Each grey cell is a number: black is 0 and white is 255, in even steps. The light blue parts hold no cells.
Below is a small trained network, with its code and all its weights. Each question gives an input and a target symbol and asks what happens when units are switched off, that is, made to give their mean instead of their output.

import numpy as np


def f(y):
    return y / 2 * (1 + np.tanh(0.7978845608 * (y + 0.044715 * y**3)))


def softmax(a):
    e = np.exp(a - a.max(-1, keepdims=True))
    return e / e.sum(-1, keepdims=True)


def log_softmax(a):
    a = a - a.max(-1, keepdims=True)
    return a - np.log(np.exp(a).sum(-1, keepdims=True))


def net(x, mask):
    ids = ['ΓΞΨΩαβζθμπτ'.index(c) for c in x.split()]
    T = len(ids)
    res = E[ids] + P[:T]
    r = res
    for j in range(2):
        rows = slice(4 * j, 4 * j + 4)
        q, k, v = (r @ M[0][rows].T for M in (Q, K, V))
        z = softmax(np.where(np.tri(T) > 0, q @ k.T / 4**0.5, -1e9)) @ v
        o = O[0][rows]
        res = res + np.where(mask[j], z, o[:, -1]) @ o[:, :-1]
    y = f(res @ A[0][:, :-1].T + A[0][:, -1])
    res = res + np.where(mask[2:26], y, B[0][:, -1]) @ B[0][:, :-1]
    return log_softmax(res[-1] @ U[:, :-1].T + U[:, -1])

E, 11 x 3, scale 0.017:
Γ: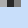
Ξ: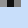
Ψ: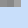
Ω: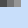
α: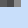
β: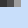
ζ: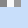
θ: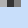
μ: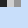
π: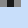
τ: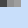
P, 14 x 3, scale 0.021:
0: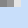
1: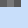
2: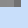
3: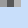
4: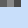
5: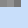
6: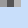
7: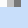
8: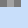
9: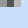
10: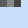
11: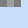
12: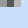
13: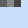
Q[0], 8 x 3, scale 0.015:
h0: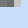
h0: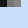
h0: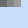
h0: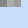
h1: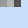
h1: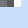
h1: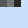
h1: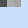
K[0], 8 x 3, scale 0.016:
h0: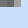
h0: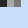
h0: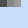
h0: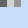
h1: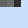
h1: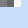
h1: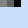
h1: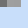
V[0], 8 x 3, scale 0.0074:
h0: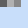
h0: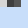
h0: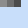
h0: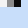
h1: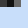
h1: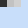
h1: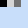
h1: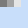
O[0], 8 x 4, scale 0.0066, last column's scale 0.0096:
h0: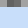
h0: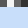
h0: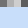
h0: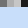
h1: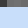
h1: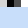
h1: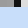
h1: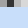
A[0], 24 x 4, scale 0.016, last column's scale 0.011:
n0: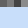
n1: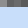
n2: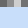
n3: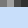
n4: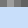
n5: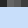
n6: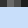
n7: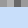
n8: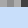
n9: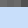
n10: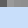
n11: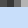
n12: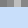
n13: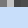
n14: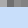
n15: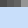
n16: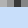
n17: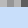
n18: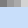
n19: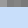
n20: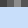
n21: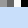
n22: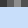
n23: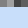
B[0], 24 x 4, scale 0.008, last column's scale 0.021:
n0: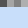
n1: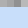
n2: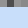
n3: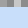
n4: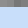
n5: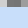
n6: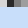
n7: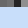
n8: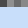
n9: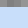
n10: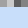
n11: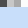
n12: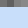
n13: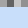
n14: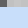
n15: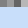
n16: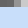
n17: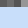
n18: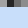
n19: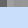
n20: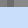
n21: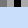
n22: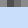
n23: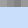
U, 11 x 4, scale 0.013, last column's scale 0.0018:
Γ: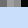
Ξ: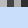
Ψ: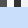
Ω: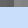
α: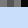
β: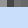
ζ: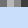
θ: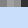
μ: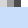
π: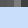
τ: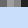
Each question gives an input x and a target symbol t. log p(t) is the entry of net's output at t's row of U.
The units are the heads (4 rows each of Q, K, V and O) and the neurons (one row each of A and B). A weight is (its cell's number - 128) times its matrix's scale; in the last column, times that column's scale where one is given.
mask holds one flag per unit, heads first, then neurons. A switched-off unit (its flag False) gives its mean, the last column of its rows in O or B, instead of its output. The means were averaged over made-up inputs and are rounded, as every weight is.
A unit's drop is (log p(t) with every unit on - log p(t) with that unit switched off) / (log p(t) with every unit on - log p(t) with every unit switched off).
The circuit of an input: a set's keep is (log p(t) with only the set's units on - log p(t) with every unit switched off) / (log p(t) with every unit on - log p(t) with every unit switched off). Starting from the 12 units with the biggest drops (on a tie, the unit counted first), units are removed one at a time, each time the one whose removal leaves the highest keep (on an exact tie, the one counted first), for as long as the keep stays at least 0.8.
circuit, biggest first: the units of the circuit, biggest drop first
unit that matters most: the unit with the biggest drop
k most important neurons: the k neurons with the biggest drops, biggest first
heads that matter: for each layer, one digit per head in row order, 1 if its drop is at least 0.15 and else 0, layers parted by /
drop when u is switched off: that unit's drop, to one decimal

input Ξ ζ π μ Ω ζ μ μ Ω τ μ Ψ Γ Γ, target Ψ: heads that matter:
00
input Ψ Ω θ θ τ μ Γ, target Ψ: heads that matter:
01
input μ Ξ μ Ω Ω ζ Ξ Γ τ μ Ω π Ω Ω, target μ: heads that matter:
01
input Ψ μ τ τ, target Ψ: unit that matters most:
n21
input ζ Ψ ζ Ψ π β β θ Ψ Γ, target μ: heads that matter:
01
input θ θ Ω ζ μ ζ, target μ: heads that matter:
01
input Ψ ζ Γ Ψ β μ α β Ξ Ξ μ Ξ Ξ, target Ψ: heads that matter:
01
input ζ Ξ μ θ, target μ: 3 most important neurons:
[n21; n11; n0]
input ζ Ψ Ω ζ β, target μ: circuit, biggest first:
[n6; n5; h1]
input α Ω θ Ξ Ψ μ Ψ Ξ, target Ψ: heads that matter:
10
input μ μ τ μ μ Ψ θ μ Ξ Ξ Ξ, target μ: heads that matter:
11
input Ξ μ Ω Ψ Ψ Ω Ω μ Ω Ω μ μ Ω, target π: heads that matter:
01
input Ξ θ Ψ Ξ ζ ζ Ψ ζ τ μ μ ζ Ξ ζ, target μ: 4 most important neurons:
[n11; n13; n14; n23]
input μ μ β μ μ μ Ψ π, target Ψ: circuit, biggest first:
[h0]
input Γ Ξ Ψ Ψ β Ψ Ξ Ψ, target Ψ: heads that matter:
10
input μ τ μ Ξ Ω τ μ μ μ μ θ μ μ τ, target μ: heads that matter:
01
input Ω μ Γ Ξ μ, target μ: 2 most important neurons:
[n6; n5]
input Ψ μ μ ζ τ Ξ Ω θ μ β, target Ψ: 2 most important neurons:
[n21; n11]
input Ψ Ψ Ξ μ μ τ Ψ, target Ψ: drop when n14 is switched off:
0.1
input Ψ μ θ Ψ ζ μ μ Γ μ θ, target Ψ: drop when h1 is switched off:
0.3
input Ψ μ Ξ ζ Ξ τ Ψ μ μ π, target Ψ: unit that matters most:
n21
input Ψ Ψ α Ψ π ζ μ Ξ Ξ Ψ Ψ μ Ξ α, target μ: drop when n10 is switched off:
0.1
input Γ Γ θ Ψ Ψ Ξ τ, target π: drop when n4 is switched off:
0.0
